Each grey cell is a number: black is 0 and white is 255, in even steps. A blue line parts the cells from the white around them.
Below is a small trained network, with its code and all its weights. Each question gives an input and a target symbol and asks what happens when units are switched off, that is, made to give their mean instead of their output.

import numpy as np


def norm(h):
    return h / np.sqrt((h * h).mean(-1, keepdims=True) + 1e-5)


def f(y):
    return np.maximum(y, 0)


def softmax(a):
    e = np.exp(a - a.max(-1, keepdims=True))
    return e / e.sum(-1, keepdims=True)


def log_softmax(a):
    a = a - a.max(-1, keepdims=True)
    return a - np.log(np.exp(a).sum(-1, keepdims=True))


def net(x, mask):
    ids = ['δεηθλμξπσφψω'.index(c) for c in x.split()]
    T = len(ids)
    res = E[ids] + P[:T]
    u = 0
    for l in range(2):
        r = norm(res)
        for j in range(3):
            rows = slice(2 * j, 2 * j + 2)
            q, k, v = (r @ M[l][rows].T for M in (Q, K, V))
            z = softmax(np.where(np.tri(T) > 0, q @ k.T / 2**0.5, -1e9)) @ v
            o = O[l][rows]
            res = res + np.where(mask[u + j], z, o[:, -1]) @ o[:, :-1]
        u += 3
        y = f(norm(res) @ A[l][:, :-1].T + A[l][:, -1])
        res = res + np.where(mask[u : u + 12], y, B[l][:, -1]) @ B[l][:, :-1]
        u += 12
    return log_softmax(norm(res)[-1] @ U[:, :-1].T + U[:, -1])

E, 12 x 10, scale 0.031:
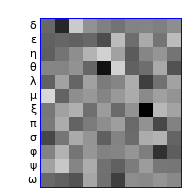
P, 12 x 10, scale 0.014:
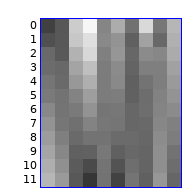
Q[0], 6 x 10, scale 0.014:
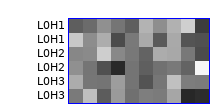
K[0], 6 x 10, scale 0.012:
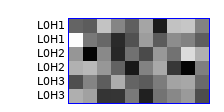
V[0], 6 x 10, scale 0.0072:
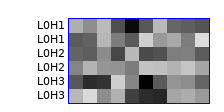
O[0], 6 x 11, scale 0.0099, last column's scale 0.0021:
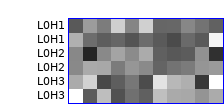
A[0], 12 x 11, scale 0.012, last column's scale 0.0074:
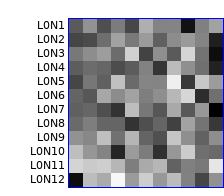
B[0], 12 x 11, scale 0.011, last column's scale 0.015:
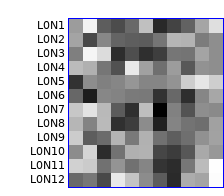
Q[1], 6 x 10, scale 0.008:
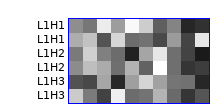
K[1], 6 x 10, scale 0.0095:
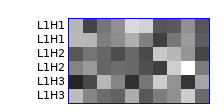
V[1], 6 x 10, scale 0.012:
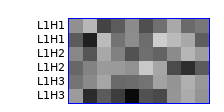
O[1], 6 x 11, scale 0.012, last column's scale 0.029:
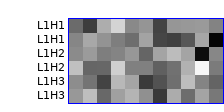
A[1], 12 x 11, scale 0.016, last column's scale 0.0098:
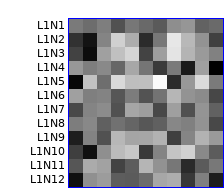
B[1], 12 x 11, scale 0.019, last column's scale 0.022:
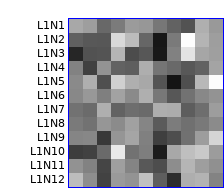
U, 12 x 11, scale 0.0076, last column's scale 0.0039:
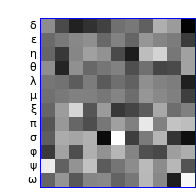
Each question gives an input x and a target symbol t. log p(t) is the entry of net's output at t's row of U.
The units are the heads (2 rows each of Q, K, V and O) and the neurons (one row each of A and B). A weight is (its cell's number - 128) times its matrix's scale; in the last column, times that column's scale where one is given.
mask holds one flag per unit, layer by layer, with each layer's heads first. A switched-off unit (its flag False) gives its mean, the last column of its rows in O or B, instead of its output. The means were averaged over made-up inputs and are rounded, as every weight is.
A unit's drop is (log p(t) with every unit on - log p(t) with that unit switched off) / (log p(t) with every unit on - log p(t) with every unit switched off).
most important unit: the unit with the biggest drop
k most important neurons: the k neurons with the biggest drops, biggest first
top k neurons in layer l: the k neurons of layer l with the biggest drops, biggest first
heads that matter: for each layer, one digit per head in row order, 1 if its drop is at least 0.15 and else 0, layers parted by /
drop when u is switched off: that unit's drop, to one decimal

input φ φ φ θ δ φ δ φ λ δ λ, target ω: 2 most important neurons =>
[L0N5 L0N12]
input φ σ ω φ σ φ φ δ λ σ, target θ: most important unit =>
L0N6
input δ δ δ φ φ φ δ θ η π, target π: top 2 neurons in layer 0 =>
[L0N7 L0N12]
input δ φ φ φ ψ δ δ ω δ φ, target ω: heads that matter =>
001 / 010
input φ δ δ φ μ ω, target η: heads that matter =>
000 / 000
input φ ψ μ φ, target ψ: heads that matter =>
001 / 000
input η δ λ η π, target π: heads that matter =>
100 / 000
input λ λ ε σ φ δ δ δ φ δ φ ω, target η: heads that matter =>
000 / 100
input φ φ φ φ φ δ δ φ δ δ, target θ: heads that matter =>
000 / 100
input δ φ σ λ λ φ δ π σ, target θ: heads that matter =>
100 / 000
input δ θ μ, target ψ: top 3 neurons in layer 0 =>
[L0N11 L0N12 L0N1]
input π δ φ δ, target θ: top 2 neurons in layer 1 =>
[L1N5 L1N4]
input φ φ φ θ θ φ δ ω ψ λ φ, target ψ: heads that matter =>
101 / 000
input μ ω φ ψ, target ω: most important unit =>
L0H3
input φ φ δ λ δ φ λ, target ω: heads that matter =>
110 / 110
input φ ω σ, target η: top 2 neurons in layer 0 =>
[L0N1 L0N11]
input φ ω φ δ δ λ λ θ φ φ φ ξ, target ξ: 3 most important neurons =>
[L1N5 L0N3 L1N9]
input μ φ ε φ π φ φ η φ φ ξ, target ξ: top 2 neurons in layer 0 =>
[L0N3 L0N1]
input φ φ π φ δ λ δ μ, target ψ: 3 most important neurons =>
[L0N11 L0N12 L1N5]
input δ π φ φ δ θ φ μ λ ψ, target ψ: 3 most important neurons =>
[L1N5 L1N9 L0N1]
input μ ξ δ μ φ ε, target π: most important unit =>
L1N5
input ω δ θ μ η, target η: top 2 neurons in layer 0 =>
[L0N11 L0N1]
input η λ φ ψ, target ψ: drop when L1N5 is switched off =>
0.2
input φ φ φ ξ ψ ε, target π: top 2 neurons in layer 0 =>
[L0N12 L0N1]
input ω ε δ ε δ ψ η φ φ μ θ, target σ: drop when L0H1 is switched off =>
0.8
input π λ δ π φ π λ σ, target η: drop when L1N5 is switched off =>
0.2
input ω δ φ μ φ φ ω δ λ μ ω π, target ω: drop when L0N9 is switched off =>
0.0
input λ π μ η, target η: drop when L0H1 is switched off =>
0.2
